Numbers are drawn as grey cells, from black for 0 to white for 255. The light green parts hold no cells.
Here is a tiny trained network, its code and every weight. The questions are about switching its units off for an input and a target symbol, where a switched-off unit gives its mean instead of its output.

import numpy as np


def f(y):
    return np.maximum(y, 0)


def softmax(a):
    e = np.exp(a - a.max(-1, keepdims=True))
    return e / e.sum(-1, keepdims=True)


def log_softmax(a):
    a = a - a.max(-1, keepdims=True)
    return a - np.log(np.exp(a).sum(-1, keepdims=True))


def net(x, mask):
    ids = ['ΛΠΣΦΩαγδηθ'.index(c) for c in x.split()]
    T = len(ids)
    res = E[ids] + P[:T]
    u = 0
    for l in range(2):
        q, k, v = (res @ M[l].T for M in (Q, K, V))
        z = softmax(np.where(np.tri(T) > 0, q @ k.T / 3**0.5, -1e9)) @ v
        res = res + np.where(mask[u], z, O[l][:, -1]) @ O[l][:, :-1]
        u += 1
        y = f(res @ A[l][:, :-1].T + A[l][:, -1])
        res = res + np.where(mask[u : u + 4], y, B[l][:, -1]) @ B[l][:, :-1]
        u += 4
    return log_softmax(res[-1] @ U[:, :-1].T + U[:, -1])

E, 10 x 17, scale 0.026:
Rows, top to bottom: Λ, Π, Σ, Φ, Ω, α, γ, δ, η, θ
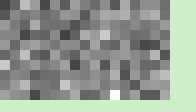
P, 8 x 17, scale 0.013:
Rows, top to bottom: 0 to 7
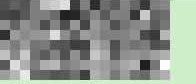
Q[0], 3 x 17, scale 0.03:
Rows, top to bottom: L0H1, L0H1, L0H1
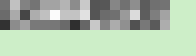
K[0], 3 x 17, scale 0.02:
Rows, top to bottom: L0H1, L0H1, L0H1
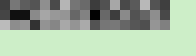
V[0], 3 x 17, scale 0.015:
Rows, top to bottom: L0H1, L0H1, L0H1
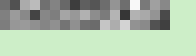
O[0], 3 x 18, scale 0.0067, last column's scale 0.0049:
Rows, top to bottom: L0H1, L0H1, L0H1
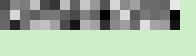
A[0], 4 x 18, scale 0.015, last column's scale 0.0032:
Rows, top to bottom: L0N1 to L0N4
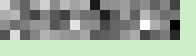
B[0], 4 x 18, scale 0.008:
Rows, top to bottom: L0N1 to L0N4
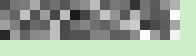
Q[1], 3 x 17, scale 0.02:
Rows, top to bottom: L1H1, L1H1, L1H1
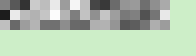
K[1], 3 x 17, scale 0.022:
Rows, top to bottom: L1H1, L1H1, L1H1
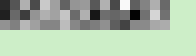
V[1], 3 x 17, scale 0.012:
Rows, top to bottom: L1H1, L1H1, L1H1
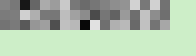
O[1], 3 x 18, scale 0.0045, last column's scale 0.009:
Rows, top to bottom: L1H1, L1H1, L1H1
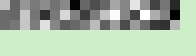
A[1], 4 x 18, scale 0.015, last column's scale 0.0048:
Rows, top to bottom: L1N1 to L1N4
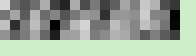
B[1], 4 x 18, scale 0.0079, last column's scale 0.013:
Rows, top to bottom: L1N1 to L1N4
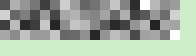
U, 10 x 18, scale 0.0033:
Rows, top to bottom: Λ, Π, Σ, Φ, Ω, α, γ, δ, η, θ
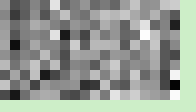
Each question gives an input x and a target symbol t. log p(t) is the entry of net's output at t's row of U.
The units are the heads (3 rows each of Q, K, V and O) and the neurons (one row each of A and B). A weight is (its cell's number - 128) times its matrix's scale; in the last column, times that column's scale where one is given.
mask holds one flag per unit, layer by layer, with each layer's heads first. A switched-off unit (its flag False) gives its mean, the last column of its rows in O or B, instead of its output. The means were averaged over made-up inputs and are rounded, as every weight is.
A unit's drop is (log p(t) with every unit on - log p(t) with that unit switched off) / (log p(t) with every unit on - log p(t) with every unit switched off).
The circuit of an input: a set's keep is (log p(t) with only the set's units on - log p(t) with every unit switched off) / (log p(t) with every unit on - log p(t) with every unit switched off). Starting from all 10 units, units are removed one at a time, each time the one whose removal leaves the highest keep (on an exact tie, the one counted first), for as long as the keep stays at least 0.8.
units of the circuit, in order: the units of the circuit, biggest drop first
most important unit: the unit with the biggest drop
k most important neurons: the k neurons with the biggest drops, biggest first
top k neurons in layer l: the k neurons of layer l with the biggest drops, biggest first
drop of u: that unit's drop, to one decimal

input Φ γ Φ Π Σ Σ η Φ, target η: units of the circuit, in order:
(L0H1; L0N2)
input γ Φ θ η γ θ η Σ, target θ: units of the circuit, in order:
(L0H1; L0N2)
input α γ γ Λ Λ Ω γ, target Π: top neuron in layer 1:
(L1N2)
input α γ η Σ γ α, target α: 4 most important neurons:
(L1N2; L0N2; L1N3; L0N4)
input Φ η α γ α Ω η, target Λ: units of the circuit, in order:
(L1H1; L0H1)
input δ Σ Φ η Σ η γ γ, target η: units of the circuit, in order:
(L0H1; L0N2)
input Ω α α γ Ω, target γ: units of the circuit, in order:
(L1N4; L0H1; L0N4)
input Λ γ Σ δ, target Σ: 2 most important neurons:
(L1N3; L0N4)
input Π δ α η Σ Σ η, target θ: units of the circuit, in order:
(L1H1; L0H1)
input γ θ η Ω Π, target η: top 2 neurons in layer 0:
(L0N2; L0N4)
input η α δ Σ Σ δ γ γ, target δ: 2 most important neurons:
(L1N4; L0N4)
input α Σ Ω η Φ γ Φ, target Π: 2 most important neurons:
(L1N2; L0N4)
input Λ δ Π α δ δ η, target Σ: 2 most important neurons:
(L1N3; L0N4)
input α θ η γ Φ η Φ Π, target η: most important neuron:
(L0N2)
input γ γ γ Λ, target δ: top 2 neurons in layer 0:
(L0N4; L0N1)
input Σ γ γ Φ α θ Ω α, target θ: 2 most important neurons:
(L0N2; L1N2)
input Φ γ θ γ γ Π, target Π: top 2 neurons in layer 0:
(L0N3; L0N2)
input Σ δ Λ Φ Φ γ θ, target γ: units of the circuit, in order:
(L0H1; L1N4)
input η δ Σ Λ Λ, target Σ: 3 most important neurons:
(L1N3; L1N4; L0N4)
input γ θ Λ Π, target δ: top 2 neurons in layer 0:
(L0N4; L0N1)
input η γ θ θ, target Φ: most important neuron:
(L0N4)
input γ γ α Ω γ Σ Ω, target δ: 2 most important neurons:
(L0N4; L1N4)
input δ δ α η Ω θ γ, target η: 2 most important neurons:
(L0N4; L1N2)
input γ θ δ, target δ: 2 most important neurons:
(L1N4; L0N1)
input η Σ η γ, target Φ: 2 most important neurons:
(L0N4; L0N1)
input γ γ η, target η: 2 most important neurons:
(L0N2; L0N1)
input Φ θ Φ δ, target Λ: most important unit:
L1H1
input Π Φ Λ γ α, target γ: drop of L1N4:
1.0
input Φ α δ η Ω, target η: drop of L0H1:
1.4
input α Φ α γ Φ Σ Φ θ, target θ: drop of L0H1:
1.0
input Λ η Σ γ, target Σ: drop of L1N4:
0.0
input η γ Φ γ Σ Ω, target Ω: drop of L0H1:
1.0
